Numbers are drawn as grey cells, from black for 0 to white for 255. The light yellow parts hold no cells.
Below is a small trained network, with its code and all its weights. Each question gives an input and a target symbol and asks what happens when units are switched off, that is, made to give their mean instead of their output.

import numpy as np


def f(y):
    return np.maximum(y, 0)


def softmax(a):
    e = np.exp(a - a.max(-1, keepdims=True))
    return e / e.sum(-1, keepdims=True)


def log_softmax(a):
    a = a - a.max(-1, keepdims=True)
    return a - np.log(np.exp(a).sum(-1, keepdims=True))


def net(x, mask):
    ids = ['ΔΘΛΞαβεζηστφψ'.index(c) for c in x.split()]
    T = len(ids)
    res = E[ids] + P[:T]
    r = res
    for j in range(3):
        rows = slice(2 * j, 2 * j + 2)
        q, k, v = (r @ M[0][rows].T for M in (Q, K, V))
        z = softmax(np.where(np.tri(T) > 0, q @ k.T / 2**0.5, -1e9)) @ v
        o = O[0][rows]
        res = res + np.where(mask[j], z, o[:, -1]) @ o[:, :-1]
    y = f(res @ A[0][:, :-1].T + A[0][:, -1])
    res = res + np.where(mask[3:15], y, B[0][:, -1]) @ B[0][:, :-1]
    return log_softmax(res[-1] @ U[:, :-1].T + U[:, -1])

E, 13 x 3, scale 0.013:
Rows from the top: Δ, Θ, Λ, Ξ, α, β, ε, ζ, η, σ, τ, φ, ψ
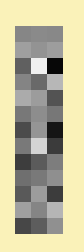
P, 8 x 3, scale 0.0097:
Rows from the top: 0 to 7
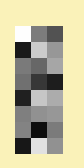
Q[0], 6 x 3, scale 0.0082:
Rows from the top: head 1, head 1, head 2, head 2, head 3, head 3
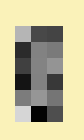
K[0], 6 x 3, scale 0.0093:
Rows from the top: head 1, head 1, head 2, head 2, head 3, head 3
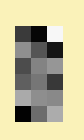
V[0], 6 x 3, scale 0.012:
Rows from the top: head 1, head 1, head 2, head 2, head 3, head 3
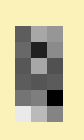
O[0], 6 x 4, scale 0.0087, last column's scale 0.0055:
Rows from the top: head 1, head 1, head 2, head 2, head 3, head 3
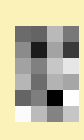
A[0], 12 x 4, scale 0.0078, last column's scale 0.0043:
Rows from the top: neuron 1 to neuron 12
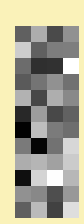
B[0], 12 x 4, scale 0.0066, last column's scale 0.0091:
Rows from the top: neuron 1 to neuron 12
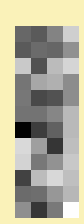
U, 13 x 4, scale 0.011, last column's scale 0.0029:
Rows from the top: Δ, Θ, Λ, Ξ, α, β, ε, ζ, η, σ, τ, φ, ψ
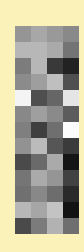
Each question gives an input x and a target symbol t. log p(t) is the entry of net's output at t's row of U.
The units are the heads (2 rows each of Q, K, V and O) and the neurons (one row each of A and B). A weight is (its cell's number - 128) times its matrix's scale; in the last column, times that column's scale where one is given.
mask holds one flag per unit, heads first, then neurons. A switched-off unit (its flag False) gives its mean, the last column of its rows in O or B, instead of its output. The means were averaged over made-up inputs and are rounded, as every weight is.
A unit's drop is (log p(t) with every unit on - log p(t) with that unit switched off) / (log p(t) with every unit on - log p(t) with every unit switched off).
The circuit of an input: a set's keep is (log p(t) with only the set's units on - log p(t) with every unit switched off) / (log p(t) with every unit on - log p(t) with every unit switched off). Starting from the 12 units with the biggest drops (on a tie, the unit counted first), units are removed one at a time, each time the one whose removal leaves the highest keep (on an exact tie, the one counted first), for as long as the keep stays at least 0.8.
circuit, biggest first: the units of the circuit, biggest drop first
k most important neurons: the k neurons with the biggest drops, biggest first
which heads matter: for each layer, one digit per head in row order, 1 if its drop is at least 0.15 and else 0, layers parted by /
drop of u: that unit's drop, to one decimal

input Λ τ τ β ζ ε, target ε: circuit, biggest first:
head 3; neuron 12; neuron 7; neuron 1
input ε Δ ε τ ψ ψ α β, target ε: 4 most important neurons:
neuron 12; neuron 7; neuron 10; neuron 1
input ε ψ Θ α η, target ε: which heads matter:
101
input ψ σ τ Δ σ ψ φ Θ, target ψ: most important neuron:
neuron 10
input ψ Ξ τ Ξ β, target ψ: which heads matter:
001
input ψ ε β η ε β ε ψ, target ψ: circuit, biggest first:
head 3; neuron 10; neuron 7
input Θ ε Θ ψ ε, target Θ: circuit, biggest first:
head 3; head 2
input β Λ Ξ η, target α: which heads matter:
110
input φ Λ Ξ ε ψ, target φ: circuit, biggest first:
head 3; head 2
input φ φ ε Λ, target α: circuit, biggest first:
head 2; neuron 10
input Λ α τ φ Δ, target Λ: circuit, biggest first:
head 3; head 1
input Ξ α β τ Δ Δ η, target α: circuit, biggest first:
neuron 8; head 1
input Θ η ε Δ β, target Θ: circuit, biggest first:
head 3; neuron 7
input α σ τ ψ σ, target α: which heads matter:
001
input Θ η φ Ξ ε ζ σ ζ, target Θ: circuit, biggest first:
head 3
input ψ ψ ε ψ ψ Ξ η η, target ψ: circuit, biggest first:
head 3; neuron 10
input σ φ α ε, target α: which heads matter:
010
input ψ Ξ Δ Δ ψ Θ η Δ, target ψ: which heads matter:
001
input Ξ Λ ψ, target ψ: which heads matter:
101
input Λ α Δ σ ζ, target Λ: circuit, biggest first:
head 3
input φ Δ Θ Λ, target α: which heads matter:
010
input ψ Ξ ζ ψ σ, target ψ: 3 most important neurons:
neuron 10; neuron 7; neuron 8
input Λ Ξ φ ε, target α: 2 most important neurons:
neuron 8; neuron 3
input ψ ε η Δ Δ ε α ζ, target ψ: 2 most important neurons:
neuron 7; neuron 10
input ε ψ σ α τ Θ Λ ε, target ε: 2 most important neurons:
neuron 12; neuron 7
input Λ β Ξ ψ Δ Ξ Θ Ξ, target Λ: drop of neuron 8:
-0.1
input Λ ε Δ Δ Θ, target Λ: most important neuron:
neuron 3
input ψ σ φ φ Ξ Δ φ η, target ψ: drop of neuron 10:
0.2
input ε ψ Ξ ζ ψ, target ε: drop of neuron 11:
0.0
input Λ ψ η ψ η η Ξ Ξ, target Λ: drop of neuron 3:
0.1
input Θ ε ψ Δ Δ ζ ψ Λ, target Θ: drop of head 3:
1.7
